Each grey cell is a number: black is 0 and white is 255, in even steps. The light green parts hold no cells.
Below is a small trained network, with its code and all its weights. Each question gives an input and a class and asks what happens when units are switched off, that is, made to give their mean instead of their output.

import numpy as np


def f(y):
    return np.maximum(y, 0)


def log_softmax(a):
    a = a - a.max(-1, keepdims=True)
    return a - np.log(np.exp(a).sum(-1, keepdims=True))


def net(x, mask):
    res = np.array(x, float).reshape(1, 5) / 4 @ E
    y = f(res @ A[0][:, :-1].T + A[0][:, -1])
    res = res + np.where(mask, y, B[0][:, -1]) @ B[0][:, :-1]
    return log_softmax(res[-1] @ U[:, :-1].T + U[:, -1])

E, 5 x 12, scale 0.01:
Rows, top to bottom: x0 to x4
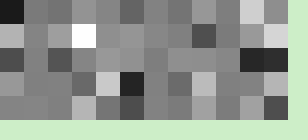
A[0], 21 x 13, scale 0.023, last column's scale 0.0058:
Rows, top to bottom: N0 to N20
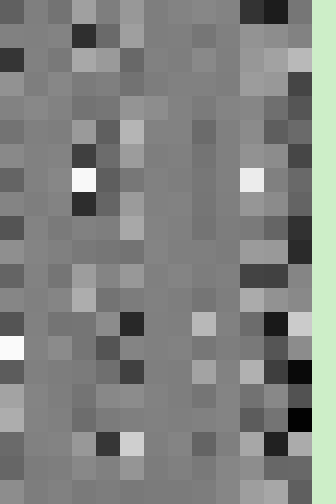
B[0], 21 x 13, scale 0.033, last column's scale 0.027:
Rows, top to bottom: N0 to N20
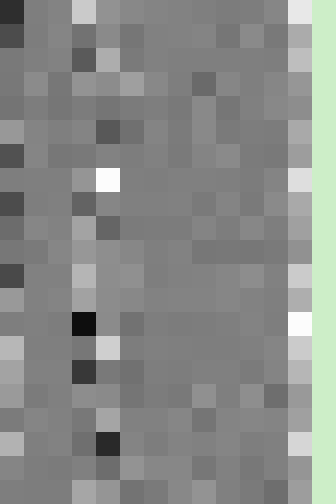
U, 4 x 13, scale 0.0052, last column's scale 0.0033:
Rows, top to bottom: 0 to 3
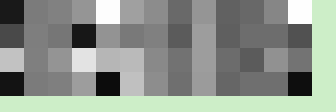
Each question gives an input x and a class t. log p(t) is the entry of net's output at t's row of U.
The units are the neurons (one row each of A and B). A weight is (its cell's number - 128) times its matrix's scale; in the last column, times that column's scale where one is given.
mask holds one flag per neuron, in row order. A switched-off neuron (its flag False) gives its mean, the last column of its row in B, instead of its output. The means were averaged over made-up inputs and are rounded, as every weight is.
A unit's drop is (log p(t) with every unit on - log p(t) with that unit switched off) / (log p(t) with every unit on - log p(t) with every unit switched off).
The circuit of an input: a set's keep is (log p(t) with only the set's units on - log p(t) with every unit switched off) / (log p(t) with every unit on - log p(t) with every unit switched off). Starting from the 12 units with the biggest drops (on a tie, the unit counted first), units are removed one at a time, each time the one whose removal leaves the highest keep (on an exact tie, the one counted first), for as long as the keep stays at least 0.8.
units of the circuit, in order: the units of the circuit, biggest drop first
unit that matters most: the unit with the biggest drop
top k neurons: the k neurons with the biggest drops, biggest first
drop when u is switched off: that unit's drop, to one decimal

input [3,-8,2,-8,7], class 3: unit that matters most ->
N0
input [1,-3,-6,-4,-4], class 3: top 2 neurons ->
(N13; N7)
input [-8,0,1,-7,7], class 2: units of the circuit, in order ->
(N14; N18)
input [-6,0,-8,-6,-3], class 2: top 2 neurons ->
(N13; N14)
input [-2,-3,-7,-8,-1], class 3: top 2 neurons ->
(N13; N18)
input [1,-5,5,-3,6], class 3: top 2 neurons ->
(N0; N11)
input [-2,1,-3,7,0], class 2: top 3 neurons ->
(N13; N0; N7)
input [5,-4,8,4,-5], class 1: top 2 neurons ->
(N13; N7)
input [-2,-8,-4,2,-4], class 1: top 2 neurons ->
(N0; N7)
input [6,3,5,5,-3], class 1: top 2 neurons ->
(N0; N11)
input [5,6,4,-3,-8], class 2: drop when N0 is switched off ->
0.2
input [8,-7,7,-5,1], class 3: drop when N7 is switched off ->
0.3
